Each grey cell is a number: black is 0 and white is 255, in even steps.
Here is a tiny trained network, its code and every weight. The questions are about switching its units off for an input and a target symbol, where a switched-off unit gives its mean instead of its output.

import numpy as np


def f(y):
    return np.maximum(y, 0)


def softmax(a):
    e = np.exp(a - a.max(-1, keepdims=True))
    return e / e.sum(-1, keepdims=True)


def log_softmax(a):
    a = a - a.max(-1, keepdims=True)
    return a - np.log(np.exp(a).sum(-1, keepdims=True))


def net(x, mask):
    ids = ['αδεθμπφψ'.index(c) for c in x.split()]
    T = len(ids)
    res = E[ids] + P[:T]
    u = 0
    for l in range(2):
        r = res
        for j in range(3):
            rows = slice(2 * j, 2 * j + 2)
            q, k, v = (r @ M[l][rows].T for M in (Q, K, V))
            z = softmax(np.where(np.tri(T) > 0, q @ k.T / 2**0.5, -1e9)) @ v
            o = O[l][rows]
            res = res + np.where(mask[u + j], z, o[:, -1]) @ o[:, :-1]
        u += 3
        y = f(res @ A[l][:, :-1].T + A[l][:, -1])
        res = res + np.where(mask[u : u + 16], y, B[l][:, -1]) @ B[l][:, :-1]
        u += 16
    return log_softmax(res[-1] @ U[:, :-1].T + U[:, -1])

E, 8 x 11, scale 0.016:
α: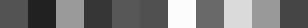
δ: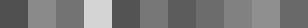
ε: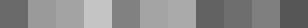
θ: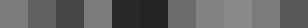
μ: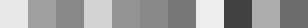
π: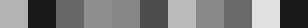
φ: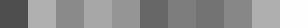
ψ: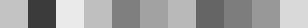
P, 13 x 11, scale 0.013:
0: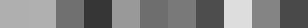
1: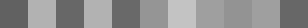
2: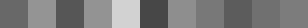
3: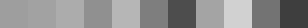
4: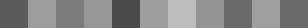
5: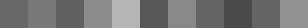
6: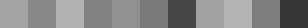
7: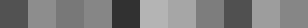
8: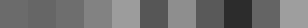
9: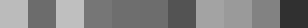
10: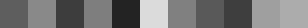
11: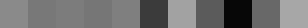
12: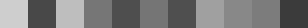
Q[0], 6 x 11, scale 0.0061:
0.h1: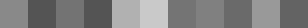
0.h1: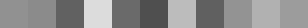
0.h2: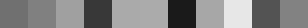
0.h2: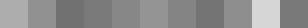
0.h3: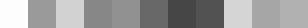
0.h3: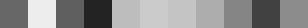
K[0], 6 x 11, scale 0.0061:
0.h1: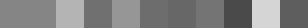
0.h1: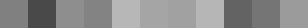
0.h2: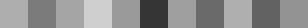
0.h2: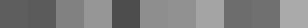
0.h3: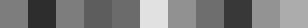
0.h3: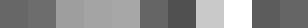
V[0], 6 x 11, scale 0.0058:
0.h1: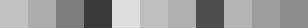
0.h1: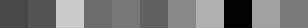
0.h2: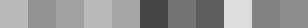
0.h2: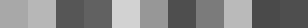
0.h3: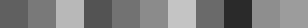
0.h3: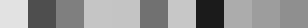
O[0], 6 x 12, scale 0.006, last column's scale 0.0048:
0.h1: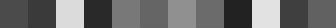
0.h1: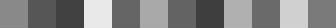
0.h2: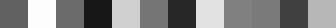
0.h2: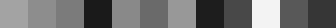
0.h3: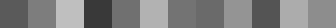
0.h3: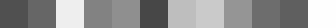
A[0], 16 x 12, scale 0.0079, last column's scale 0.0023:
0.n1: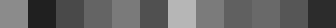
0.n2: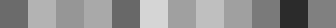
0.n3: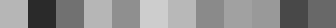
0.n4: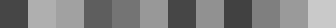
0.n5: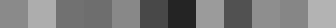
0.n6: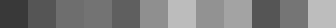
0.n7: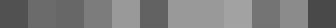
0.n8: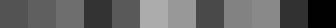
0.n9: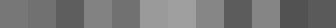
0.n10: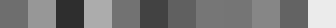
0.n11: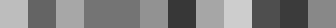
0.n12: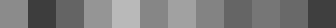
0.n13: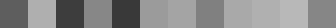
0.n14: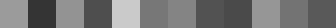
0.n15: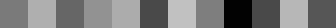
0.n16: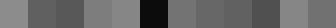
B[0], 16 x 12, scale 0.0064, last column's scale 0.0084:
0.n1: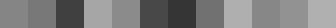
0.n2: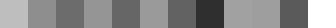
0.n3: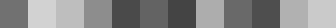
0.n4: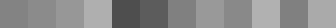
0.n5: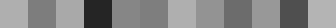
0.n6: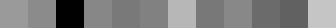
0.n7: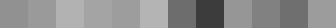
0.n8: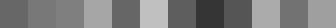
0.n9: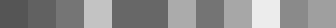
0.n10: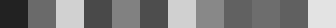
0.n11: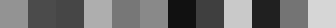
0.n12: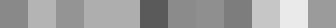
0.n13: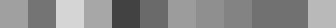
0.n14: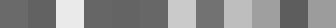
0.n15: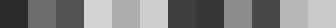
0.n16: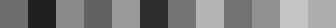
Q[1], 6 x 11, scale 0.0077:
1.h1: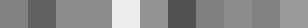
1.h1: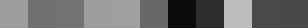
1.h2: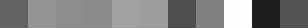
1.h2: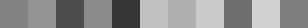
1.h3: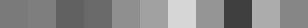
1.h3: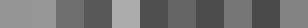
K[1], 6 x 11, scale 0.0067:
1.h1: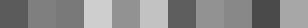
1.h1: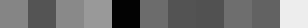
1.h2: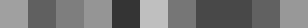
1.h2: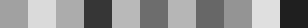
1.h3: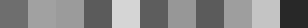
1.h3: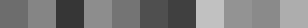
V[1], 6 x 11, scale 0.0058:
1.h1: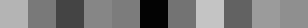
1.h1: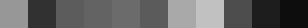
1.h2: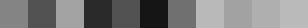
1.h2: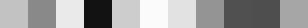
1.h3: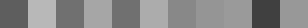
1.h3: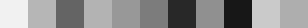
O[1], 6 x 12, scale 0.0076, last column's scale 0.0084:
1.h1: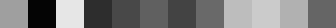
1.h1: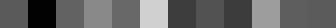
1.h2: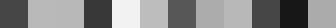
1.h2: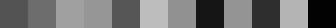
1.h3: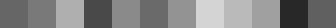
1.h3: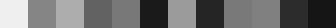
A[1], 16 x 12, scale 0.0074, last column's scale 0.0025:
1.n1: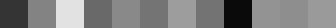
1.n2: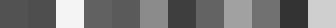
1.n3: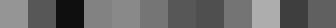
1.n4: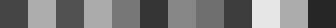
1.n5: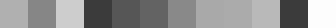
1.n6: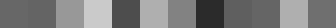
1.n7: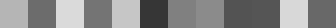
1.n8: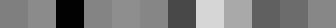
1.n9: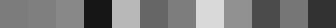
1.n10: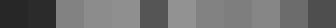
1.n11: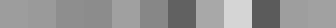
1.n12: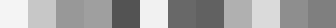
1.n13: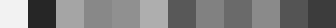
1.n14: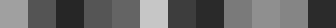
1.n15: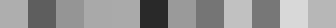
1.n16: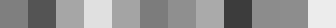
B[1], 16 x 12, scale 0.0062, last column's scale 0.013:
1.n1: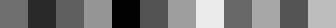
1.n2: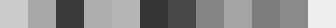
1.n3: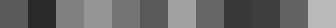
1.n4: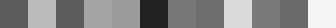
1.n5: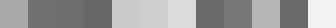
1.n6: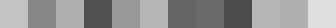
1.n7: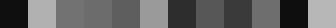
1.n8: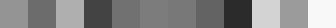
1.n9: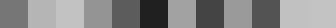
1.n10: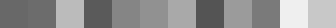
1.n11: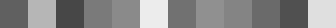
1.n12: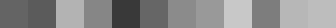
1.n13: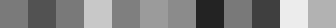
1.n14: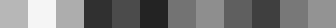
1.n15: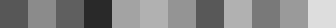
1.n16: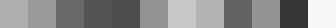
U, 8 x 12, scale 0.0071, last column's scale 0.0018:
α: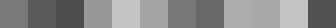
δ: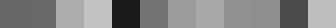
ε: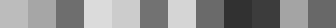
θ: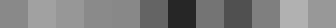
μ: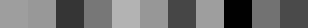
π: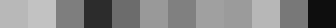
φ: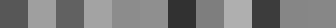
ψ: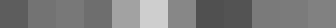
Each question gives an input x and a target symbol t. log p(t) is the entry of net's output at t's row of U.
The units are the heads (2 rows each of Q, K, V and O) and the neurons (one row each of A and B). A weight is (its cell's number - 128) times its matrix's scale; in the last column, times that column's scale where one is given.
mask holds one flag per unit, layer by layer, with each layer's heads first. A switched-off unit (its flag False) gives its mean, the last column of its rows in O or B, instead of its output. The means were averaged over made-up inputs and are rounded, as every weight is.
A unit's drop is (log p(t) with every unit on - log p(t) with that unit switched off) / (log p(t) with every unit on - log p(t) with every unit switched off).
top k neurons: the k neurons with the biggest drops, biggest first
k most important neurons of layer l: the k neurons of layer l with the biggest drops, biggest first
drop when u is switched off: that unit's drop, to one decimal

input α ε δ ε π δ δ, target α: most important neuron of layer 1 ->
(1.n5)
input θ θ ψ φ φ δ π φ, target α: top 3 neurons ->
(1.n2 0.n16 0.n13)
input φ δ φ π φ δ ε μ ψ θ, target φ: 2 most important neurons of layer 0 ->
(0.n11 0.n2)
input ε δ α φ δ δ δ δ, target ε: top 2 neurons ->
(0.n8 0.n11)
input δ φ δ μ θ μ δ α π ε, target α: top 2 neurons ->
(1.n13 1.n5)
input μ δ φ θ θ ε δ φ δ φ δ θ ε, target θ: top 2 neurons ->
(0.n16 0.n15)
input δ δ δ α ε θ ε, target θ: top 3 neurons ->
(0.n16 1.n14 0.n11)
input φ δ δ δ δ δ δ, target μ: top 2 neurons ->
(0.n10 0.n11)
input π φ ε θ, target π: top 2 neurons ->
(0.n13 0.n5)
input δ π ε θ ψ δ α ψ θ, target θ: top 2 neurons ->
(0.n16 1.n9)
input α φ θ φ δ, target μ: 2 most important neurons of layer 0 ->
(0.n14 0.n8)
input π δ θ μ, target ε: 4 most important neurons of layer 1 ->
(1.n13 1.n5 1.n3 1.n14)
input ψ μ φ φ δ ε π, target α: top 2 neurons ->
(0.n11 1.n15)
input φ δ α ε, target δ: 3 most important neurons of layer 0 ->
(0.n10 0.n2 0.n11)
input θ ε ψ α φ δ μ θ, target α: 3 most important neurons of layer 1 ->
(1.n2 1.n5 1.n10)
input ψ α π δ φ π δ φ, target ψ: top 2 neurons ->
(0.n14 1.n6)
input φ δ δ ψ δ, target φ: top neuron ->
(0.n5)
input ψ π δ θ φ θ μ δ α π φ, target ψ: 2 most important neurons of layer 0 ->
(0.n11 0.n14)
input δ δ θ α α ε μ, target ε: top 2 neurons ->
(1.n13 0.n11)
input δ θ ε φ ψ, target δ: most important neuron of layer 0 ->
(0.n11)
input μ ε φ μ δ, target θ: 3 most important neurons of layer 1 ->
(1.n6 1.n2 1.n14)
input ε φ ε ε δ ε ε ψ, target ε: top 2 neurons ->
(0.n8 0.n14)
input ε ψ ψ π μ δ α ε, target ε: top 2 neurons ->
(0.n8 0.n11)
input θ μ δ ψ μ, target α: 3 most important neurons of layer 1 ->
(1.n13 1.n5 1.n2)
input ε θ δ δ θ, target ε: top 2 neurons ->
(0.n8 0.n11)
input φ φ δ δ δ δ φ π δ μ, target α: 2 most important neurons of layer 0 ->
(0.n3 0.n11)
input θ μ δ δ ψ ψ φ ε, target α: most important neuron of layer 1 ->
(1.n2)
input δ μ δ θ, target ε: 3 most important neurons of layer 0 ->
(0.n3 0.n5 0.n15)
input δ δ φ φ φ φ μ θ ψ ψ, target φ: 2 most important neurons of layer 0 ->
(0.n11 0.n15)
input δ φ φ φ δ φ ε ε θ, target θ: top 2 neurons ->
(1.n9 0.n16)
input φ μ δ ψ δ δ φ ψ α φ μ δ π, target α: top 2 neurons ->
(0.n11 1.n5)
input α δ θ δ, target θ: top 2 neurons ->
(0.n16 1.n14)
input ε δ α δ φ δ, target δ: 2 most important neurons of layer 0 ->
(0.n10 0.n11)
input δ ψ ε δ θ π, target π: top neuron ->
(0.n1)
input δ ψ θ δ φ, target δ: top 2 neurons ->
(0.n13 1.n1)
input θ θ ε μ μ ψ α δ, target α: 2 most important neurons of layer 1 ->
(1.n2 1.n5)
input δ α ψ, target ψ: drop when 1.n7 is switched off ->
0.1
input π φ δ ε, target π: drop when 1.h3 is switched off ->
0.2
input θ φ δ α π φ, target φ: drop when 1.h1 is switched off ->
0.4
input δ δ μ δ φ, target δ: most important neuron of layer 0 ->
(0.n13)
